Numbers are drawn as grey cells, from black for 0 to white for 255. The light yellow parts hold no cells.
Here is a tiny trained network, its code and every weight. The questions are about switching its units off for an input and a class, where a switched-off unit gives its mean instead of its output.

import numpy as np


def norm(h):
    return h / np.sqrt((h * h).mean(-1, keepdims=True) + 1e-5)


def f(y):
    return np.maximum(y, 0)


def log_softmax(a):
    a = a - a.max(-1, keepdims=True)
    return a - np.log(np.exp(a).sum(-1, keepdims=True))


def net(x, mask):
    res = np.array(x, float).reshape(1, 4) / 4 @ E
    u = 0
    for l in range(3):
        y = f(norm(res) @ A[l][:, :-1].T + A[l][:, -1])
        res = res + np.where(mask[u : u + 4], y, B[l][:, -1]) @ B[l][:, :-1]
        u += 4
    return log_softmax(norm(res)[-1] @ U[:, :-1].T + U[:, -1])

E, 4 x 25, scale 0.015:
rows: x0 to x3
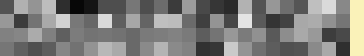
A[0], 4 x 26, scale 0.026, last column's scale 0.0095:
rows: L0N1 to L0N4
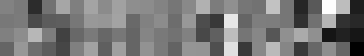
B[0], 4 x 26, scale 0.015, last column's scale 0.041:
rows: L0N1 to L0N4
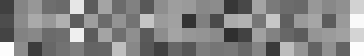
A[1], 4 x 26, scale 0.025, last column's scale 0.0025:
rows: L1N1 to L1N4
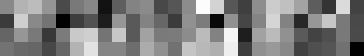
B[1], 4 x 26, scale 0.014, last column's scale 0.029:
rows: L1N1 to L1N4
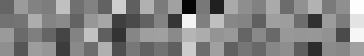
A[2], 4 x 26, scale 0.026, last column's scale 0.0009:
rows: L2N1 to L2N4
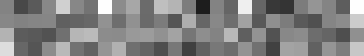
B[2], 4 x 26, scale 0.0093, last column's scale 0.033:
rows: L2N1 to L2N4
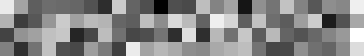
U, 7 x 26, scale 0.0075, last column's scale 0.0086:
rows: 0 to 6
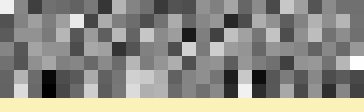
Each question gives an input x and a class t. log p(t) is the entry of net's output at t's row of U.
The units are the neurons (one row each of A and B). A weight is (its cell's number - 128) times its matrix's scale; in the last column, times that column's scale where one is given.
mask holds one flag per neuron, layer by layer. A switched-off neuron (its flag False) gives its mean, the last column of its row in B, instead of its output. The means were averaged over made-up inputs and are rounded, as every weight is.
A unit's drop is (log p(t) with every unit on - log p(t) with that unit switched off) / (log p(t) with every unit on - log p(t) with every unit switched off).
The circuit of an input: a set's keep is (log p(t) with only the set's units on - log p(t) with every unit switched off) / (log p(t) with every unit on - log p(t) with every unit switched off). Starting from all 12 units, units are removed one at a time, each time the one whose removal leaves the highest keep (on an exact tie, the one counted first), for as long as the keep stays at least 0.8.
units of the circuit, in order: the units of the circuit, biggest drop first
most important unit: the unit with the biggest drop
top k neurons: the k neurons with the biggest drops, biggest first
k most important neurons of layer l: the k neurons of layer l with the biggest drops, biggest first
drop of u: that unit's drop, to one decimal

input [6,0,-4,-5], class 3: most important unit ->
L1N2
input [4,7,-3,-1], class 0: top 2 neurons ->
(L2N1; L0N4)
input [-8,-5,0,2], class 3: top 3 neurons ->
(L2N3; L2N1; L1N3)
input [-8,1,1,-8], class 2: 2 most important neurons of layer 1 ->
(L1N1; L1N2)
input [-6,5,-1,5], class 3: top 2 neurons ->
(L1N1; L2N3)
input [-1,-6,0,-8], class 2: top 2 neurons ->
(L1N1; L2N1)
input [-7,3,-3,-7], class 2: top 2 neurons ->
(L1N1; L0N4)
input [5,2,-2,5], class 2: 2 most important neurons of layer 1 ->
(L1N3; L1N4)
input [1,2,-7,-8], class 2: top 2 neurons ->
(L1N1; L0N3)
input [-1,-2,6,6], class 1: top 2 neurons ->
(L0N3; L1N1)
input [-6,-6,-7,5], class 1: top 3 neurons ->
(L0N1; L2N1; L2N3)
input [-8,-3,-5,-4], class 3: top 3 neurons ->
(L1N3; L0N3; L2N3)
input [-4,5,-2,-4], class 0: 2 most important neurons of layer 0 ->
(L0N4; L0N2)
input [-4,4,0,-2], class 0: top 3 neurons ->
(L1N3; L2N1; L0N2)
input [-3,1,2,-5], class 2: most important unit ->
L1N1
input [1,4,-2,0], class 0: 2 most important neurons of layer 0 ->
(L0N4; L0N2)
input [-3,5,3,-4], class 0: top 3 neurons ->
(L1N3; L2N1; L0N4)
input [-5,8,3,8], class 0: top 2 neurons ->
(L2N1; L1N1)
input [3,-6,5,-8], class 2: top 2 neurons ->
(L1N1; L0N1)
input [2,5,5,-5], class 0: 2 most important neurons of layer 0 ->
(L0N1; L0N4)
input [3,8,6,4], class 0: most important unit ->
L2N1
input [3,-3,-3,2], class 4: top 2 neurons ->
(L2N1; L2N4)
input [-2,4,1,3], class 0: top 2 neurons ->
(L2N1; L1N1)
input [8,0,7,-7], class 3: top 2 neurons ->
(L1N2; L0N1)
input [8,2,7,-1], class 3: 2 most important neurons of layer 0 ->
(L0N1; L0N4)
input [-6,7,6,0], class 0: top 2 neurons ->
(L2N1; L1N3)
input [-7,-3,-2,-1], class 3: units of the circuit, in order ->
(L2N3)
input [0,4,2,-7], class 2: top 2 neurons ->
(L0N4; L1N1)
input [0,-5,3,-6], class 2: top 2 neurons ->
(L1N1; L2N1)
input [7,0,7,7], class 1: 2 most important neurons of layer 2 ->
(L2N4; L2N3)
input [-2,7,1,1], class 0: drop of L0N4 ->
0.2
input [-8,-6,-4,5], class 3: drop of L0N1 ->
0.1
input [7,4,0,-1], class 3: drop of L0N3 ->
0.0
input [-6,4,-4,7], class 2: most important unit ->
L0N2
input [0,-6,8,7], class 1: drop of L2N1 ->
0.1
